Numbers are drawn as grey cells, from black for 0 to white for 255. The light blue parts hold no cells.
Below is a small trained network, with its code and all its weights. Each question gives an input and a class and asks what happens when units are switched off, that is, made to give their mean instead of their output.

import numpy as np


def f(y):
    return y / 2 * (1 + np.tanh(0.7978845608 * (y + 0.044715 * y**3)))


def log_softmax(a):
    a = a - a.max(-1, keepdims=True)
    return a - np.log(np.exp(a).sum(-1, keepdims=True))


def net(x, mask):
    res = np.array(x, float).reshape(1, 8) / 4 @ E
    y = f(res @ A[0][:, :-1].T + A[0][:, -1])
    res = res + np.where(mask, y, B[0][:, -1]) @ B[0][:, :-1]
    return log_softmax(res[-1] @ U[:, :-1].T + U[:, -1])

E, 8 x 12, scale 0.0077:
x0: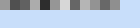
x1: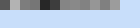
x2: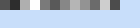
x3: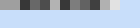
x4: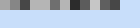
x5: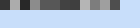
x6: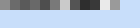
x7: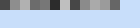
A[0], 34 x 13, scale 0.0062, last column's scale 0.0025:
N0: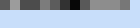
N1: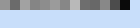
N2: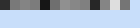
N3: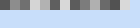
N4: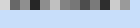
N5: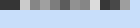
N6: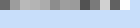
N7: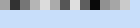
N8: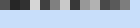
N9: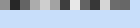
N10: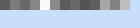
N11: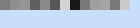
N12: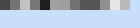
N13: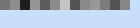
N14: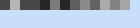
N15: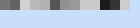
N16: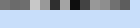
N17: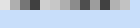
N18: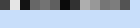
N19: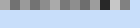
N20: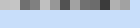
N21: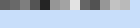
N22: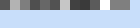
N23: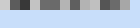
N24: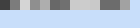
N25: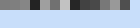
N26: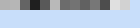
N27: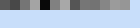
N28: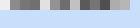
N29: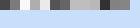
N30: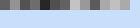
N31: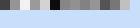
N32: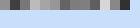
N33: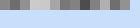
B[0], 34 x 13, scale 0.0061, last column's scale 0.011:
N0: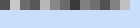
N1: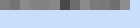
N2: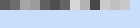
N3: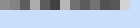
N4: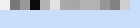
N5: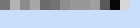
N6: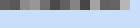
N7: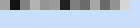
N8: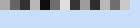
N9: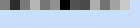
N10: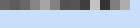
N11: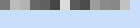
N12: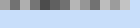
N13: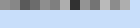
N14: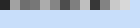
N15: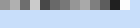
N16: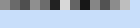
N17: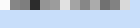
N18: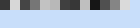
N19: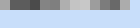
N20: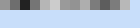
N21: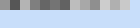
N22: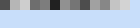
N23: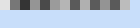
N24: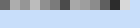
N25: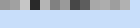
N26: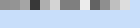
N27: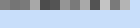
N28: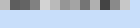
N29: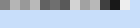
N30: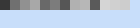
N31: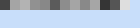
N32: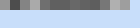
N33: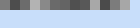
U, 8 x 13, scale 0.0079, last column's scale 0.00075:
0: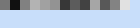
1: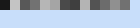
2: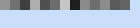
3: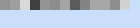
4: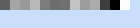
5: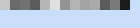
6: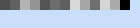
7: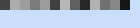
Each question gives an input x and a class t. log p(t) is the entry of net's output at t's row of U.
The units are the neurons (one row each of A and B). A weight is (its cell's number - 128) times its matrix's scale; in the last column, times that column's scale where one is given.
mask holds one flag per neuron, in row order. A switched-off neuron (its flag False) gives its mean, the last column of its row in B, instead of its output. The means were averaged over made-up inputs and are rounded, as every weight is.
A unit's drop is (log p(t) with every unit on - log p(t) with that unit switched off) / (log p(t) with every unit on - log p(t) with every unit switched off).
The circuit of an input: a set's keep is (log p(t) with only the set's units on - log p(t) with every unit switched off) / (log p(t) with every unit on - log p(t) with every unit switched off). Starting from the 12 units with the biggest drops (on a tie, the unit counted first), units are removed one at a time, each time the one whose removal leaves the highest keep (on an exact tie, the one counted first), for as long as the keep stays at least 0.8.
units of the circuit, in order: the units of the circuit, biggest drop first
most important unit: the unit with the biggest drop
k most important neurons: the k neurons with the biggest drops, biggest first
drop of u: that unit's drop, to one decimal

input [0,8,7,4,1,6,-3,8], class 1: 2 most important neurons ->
[N18, N14]
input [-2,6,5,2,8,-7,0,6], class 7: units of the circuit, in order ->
[N16, N11]
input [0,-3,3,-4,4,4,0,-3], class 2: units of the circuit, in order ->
[N8, N23]
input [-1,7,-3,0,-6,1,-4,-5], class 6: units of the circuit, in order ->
[N30]
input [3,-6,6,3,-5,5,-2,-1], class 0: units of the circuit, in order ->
[N9, N7]
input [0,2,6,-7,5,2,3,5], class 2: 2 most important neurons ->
[N8, N16]
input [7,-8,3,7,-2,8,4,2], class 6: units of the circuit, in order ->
[N2, N30]
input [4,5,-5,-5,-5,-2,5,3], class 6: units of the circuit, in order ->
[N2, N12]
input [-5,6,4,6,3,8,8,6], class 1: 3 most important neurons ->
[N18, N14, N0]
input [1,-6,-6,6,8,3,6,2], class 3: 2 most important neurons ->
[N25, N17]
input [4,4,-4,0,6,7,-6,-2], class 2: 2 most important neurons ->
[N8, N23]
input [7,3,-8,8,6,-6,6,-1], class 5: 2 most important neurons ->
[N4, N17]
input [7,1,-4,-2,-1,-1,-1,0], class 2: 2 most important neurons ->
[N8, N28]
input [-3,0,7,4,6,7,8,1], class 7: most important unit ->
N22
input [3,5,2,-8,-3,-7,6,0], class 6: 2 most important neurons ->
[N21, N12]
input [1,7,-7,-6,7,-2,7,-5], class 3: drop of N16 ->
-0.1
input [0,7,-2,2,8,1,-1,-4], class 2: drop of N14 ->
0.1
